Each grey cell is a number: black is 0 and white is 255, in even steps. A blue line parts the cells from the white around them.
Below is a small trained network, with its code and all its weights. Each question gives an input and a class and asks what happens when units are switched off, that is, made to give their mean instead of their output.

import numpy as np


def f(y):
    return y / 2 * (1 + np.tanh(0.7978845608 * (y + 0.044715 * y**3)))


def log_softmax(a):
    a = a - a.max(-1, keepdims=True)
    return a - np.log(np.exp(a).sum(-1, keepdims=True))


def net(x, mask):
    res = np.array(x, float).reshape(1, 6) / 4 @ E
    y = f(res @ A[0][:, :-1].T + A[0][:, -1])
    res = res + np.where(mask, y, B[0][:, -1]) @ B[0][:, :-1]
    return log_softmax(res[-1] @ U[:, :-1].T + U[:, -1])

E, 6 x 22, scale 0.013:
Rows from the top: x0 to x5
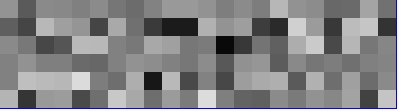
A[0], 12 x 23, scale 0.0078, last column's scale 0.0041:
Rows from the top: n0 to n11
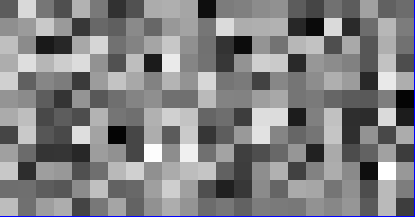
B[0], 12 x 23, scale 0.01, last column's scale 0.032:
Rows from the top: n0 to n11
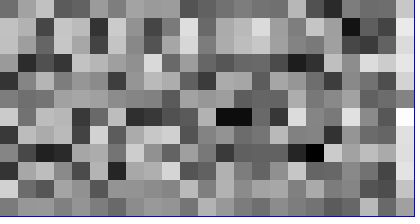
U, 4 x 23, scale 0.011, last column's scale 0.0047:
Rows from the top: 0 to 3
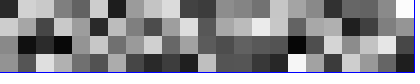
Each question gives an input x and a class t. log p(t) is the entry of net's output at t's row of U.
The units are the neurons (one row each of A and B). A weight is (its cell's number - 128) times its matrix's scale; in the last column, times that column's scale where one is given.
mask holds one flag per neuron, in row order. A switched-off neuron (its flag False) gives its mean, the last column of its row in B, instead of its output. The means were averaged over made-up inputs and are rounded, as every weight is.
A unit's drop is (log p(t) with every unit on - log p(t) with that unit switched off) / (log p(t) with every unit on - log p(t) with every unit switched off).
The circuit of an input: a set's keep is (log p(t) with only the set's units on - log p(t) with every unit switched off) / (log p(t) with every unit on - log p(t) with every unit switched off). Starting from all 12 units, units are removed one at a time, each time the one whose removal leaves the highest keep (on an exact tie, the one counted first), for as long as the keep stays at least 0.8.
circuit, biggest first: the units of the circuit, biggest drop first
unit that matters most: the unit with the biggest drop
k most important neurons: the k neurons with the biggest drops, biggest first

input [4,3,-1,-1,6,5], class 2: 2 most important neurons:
[n3 n7]
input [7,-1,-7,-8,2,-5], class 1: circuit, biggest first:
[n1]
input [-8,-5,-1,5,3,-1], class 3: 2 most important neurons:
[n6 n8]
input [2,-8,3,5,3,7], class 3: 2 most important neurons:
[n6 n7]
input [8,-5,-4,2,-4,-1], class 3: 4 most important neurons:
[n6 n3 n2 n10]
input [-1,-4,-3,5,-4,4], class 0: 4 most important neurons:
[n9 n3 n4 n2]
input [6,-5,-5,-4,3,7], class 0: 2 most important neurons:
[n9 n4]
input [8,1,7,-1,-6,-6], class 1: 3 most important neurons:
[n2 n9 n3]
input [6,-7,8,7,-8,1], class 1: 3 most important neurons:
[n2 n10 n3]
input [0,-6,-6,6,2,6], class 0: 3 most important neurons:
[n9 n4 n2]
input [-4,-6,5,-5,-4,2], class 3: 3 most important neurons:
[n6 n1 n3]
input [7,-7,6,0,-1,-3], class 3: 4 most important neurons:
[n6 n1 n0 n7]
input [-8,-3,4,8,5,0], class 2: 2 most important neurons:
[n3 n1]
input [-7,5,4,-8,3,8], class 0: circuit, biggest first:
[n6]
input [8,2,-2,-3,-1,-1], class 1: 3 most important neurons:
[n6 n3 n8]
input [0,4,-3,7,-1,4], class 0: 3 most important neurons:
[n6 n1 n3]
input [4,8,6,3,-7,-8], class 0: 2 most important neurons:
[n6 n3]
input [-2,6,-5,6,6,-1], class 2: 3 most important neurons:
[n6 n1 n2]
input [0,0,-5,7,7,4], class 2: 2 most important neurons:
[n3 n2]
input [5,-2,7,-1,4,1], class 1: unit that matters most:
n2
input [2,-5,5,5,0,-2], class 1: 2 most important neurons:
[n2 n10]
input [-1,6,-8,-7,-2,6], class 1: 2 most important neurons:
[n6 n7]
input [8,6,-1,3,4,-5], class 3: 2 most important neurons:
[n1 n9]
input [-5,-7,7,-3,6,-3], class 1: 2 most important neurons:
[n2 n10]
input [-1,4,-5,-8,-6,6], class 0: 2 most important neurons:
[n3 n6]
